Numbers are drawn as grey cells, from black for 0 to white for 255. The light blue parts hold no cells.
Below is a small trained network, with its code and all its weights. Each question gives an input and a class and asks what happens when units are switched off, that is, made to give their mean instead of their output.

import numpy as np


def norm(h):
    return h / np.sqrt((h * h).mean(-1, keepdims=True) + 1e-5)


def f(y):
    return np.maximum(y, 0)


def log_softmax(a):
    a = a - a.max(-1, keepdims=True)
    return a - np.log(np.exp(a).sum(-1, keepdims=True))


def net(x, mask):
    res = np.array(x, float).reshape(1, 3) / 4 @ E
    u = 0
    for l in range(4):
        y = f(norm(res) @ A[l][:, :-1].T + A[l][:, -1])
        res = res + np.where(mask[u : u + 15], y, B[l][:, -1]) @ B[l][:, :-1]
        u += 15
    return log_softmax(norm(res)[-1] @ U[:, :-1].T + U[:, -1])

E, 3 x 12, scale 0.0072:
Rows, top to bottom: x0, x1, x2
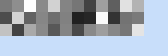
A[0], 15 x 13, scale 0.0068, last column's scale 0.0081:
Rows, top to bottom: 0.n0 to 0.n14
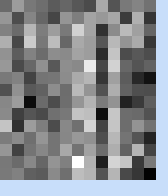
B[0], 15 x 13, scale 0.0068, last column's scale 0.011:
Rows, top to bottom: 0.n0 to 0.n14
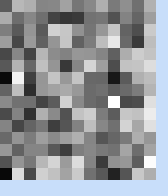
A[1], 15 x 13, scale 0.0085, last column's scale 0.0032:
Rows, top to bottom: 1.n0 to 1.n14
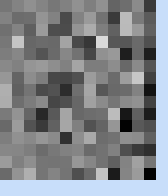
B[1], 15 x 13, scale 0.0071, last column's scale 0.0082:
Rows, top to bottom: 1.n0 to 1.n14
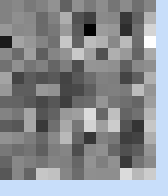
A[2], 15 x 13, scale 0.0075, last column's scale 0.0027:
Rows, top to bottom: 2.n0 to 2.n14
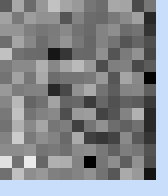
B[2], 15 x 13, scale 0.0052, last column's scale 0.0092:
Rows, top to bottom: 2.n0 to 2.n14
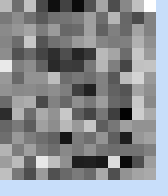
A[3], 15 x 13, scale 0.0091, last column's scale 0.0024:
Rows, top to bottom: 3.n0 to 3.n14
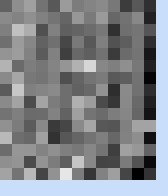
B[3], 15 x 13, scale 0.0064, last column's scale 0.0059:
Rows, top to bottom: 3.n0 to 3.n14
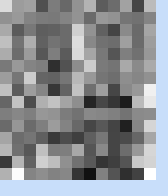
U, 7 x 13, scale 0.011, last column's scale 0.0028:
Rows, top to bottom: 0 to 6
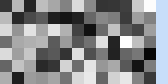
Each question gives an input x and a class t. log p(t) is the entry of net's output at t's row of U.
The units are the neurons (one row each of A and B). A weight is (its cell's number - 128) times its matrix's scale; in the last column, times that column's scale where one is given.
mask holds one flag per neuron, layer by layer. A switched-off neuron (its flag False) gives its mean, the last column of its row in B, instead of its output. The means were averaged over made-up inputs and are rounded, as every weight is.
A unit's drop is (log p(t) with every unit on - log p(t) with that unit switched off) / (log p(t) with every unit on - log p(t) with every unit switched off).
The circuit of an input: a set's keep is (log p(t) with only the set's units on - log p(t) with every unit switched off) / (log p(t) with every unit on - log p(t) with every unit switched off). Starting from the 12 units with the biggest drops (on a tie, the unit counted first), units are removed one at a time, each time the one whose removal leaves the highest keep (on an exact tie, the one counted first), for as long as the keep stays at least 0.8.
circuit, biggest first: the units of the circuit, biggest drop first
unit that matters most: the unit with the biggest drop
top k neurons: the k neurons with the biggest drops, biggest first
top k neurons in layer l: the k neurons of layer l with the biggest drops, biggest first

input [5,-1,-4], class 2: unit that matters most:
0.n9
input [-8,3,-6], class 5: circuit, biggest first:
(0.n8, 1.n10)
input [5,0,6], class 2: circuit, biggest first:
(0.n9, 0.n5)
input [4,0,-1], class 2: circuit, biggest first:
(0.n5, 0.n9)
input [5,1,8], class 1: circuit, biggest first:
(0.n13, 0.n6, 1.n6)
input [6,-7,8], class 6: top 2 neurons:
(0.n10, 1.n2)
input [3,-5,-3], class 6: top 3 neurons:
(0.n2, 0.n3, 0.n6)
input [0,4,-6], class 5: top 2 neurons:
(0.n5, 0.n9)
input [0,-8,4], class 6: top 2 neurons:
(0.n3, 0.n2)
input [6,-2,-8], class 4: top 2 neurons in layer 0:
(0.n8, 0.n3)
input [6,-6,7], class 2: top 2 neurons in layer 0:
(0.n9, 0.n5)
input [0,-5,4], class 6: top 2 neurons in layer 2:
(2.n0, 2.n5)
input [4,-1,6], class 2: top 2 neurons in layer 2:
(2.n13, 2.n0)
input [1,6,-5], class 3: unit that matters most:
0.n8
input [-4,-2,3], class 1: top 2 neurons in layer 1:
(1.n2, 1.n6)
